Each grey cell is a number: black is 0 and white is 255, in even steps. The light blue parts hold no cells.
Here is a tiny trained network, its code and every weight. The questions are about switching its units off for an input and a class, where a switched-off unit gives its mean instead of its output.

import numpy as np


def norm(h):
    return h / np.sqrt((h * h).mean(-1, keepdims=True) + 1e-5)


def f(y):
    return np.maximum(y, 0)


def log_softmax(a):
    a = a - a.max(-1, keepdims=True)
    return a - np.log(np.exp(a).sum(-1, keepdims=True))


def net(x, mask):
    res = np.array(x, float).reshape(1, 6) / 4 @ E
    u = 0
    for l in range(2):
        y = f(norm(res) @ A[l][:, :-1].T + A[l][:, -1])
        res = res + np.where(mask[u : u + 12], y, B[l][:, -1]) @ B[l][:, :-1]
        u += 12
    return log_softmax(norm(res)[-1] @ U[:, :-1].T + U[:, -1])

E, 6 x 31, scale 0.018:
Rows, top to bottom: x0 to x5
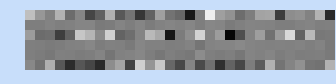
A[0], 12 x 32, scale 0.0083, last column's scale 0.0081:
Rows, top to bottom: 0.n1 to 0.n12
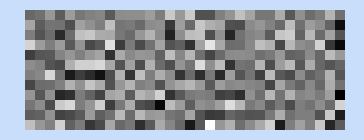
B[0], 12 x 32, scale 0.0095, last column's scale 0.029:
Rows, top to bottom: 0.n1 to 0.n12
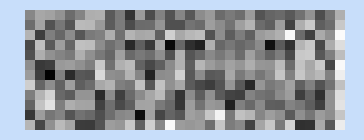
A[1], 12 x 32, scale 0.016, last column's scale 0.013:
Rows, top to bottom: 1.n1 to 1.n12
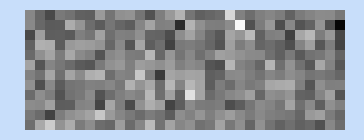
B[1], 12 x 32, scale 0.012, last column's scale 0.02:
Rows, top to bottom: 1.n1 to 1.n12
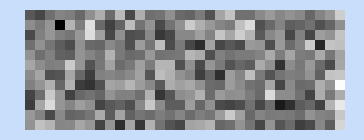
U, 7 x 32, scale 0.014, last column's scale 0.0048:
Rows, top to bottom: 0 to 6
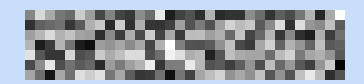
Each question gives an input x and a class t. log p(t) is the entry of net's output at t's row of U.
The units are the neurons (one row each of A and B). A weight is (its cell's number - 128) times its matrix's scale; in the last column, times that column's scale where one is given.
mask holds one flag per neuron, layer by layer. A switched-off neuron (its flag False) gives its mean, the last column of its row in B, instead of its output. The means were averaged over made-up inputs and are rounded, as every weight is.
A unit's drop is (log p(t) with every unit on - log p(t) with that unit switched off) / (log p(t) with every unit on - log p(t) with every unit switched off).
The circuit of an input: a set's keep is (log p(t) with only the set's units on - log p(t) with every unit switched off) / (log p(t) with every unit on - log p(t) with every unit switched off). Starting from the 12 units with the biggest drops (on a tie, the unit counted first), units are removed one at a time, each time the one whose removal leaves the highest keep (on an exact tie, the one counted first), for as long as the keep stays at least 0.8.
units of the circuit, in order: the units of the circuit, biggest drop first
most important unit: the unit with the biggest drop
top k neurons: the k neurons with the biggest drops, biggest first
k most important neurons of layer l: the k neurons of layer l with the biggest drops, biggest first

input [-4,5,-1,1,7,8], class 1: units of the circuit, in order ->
[0.n7]
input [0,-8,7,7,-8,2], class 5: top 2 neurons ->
[0.n3; 0.n9]
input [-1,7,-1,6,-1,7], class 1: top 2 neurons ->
[0.n7; 0.n12]
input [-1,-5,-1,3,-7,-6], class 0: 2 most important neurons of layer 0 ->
[0.n10; 0.n12]
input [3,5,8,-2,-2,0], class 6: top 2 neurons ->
[0.n6; 0.n10]
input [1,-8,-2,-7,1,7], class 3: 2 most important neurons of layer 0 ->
[0.n7; 0.n4]
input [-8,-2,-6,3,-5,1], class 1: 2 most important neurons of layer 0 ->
[0.n9; 0.n7]
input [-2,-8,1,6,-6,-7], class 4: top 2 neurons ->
[0.n6; 0.n4]
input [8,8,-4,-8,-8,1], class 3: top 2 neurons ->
[0.n12; 0.n9]
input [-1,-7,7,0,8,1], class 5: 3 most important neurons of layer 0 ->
[0.n3; 0.n9; 0.n7]
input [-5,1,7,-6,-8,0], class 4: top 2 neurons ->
[0.n6; 0.n10]
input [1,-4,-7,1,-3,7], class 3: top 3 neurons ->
[0.n4; 1.n6; 0.n2]
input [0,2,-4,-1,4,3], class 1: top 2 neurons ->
[0.n3; 1.n3]
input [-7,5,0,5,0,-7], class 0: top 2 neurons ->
[0.n10; 0.n12]
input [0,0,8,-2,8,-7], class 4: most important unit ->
0.n3
